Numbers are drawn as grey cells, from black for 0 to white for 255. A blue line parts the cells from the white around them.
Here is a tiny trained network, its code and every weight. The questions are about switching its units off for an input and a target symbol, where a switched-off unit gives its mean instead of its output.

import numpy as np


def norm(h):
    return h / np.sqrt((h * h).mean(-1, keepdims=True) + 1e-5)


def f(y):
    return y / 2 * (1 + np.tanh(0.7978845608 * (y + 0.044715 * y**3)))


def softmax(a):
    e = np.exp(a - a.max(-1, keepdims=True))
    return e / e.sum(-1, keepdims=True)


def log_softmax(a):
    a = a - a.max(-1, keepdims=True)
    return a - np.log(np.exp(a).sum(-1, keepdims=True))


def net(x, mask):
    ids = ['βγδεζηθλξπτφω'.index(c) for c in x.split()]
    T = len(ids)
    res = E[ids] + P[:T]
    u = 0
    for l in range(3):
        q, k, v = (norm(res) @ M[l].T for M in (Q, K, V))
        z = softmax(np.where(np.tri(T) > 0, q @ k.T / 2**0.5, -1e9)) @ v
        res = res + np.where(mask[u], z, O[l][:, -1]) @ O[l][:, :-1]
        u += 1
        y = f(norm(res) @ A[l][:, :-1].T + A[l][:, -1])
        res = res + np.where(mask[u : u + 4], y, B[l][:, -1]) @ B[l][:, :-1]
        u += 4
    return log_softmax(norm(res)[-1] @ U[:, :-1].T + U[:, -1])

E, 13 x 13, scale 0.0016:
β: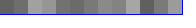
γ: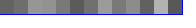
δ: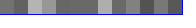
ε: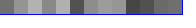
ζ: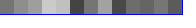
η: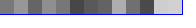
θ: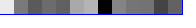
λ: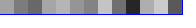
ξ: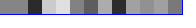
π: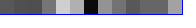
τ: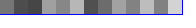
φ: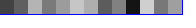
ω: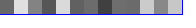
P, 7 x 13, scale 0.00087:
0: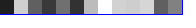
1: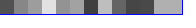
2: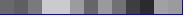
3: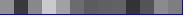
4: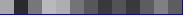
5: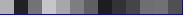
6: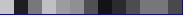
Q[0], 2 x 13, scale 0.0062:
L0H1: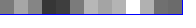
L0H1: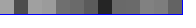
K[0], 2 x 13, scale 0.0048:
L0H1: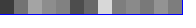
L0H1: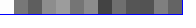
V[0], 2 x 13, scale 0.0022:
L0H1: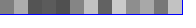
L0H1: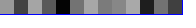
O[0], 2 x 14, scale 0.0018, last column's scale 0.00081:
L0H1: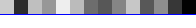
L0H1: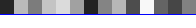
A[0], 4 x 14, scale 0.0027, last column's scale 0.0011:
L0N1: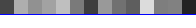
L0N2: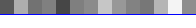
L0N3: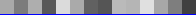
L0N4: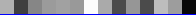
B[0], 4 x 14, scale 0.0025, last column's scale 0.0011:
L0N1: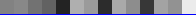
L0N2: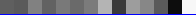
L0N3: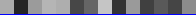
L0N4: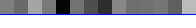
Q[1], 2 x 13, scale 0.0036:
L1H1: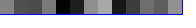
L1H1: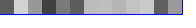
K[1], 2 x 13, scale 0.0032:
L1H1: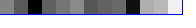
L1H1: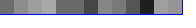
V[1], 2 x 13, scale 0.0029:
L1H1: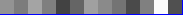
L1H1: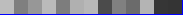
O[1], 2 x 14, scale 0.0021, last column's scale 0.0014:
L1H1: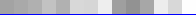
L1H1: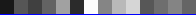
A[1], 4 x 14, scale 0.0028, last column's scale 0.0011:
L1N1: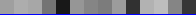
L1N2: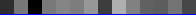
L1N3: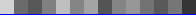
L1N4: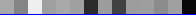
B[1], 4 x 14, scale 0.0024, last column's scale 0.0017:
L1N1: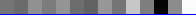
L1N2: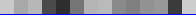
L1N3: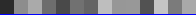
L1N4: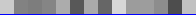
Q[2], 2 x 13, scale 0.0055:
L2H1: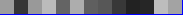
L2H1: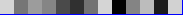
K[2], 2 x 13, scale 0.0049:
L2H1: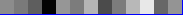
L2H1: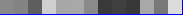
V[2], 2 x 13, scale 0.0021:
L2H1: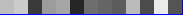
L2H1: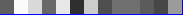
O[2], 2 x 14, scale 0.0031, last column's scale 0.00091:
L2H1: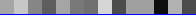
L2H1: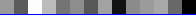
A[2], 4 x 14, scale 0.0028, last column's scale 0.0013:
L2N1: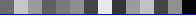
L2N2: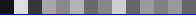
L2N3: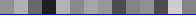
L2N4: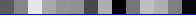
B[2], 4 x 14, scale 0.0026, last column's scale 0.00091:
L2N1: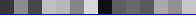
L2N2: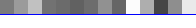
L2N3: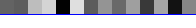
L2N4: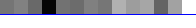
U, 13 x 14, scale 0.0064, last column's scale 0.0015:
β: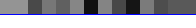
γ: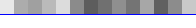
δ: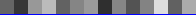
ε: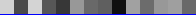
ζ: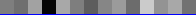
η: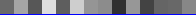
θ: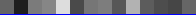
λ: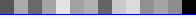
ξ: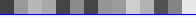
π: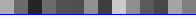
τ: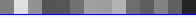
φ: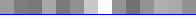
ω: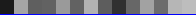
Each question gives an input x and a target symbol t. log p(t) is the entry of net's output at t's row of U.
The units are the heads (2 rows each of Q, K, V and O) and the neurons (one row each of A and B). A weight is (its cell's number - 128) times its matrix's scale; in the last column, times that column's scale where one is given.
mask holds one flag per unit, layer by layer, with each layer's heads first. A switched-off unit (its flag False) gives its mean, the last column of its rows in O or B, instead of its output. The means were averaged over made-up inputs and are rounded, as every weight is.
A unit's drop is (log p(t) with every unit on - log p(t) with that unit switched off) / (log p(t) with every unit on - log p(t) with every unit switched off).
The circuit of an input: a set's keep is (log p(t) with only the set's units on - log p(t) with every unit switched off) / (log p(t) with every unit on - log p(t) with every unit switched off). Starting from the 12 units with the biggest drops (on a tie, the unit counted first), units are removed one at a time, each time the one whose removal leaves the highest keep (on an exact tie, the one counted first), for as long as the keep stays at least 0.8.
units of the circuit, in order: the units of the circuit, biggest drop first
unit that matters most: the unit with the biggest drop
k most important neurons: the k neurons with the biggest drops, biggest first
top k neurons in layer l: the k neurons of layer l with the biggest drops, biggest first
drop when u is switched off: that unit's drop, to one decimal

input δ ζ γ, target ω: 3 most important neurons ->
(L2N1; L0N2; L2N4)
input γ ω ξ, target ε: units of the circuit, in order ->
(L0H1; L0N4)
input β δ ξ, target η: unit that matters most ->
L0H1
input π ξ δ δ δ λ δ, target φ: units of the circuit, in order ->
(L0H1; L1H1)
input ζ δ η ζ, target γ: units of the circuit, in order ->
(L1H1; L1N4)
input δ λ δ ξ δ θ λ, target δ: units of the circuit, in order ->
(L2H1; L0N1; L0H1)
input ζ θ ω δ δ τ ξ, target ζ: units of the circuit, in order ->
(L2N4; L2H1; L1N3)
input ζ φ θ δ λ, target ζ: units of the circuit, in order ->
(L2H1; L2N4; L0H1)
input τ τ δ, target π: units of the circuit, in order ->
(L2H1; L0H1)
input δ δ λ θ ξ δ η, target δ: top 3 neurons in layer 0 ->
(L0N2; L0N1; L0N3)
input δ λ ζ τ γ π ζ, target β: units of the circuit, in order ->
(L0H1; L1H1; L0N1)
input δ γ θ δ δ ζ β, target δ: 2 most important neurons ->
(L0N2; L1N1)
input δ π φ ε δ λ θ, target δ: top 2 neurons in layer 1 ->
(L1N3; L1N1)
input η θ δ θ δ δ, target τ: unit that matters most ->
L1H1
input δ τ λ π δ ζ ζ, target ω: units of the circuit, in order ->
(L0H1; L2N1; L0N2; L2H1)
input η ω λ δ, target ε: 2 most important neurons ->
(L0N4; L2N4)
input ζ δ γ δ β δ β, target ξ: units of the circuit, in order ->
(L0H1; L2N2)
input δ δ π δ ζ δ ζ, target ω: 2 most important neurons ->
(L0N2; L2N1)
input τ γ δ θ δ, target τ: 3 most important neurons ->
(L0N1; L1N2; L0N4)
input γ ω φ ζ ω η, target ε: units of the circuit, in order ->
(L2H1)
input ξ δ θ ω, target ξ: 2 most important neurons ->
(L0N1; L0N2)
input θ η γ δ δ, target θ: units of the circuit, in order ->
(L0H1; L1H1)
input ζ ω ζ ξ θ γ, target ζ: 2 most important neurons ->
(L0N2; L2N4)
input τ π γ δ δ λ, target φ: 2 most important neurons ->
(L2N1; L0N1)
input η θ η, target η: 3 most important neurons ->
(L0N2; L2N3; L1N4)
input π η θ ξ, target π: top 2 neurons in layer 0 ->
(L0N2; L0N1)
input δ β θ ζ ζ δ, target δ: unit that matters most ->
L0N2
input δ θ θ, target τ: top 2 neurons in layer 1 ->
(L1N2; L1N3)
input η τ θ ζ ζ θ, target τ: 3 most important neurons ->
(L1N2; L1N3; L1N1)
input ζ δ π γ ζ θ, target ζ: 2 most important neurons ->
(L1N3; L2N4)
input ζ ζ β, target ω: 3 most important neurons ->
(L0N2; L2N1; L2N4)
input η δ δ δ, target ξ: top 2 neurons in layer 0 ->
(L0N1; L0N3)
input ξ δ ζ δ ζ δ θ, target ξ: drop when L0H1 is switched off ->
0.5
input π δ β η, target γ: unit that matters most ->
L1H1
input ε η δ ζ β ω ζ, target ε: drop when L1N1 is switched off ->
0.0
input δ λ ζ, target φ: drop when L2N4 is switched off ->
0.1
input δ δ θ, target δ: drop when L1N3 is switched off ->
0.1
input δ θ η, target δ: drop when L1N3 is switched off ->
0.1
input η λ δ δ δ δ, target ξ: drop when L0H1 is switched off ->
1.8
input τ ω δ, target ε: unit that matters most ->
L0H1
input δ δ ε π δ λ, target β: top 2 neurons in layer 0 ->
(L0N4; L0N1)
